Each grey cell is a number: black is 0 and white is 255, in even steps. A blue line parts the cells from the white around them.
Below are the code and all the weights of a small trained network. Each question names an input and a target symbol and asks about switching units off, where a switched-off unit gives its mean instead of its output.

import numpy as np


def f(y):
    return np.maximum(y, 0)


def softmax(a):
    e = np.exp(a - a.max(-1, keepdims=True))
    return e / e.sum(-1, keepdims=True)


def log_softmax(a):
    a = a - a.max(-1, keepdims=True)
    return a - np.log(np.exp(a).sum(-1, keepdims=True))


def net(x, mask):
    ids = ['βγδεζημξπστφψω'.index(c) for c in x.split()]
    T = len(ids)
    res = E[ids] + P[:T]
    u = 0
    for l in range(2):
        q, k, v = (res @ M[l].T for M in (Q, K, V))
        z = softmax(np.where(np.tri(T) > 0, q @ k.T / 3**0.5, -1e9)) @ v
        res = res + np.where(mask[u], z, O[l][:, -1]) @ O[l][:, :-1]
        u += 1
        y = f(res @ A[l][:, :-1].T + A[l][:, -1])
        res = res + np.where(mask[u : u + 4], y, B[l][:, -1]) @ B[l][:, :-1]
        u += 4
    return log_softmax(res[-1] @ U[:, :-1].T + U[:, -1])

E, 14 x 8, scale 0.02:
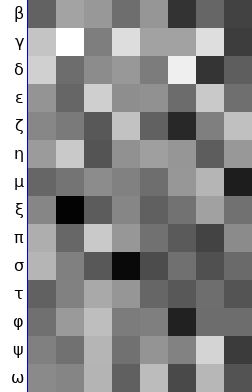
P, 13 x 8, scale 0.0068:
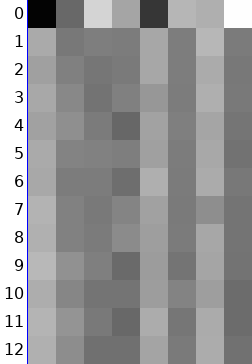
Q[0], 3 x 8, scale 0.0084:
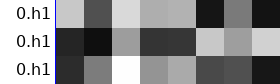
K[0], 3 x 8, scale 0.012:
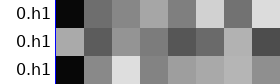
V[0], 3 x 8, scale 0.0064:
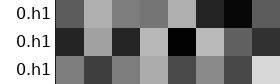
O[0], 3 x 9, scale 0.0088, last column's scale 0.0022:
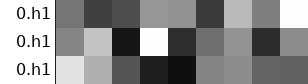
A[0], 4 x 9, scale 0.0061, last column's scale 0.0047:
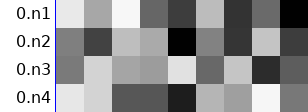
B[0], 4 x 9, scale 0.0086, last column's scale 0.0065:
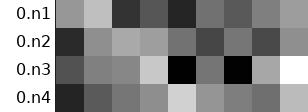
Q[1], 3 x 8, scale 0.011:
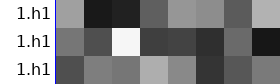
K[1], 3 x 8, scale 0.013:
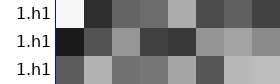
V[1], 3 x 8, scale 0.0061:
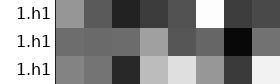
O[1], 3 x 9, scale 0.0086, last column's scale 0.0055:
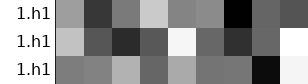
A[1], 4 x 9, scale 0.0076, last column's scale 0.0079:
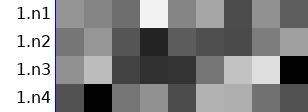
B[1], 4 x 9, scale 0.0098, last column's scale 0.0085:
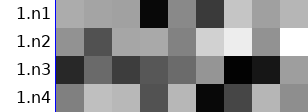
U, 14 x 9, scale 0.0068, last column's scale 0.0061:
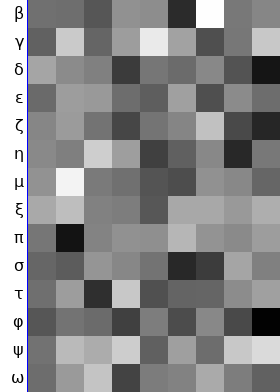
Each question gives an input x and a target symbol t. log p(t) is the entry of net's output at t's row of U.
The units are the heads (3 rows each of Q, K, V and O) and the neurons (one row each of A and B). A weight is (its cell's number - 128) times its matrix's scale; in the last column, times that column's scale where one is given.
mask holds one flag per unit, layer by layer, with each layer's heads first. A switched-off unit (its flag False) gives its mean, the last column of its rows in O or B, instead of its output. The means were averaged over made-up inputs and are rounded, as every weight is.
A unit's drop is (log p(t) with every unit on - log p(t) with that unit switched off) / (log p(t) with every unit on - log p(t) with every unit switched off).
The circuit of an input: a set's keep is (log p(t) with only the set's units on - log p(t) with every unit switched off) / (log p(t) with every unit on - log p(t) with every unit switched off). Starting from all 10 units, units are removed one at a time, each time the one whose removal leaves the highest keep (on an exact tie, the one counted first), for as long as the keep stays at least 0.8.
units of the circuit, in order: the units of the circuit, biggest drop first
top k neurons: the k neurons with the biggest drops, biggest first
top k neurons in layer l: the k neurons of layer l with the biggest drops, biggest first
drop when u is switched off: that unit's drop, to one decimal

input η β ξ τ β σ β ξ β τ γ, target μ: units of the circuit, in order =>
1.n1; 0.n3
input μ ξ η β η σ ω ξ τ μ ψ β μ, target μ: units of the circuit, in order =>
1.n1; 0.h1; 1.h1; 0.n3
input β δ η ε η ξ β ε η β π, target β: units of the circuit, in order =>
1.h1; 0.h1
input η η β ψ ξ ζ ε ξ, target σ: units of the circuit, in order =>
1.n4
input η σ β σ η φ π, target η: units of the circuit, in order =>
0.n2; 1.h1; 0.n4; 0.h1
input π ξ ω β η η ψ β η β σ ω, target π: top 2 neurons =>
1.n2; 0.n1
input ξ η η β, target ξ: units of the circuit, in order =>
0.h1; 1.n2; 0.n1
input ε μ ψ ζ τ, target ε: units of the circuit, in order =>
1.n3; 1.h1; 0.h1; 0.n1
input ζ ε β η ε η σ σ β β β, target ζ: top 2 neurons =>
1.n2; 0.n2
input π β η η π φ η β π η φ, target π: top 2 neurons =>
1.n2; 0.n1
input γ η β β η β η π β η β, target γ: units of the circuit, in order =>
0.h1; 1.h1; 0.n3
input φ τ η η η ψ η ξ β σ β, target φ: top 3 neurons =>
1.n3; 0.n3; 0.n2
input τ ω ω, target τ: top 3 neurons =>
0.n3; 1.n3; 0.n2
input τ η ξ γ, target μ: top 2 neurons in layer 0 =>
0.n3; 0.n4
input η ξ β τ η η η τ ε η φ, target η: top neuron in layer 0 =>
0.n4
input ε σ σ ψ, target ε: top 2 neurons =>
1.n3; 0.n3
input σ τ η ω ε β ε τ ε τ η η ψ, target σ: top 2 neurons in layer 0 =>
0.n3; 0.n4
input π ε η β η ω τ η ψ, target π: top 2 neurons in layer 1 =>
1.n2; 1.n1
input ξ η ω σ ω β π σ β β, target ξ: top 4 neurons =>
1.n2; 0.n1; 1.n1; 0.n2
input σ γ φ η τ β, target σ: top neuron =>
0.n4
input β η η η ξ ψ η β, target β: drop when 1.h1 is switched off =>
0.7
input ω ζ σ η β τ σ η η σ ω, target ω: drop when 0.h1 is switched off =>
1.2
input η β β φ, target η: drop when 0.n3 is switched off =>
0.1
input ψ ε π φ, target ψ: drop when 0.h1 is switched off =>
0.5
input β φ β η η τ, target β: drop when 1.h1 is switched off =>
0.7
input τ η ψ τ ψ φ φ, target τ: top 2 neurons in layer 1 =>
1.n3; 1.n1
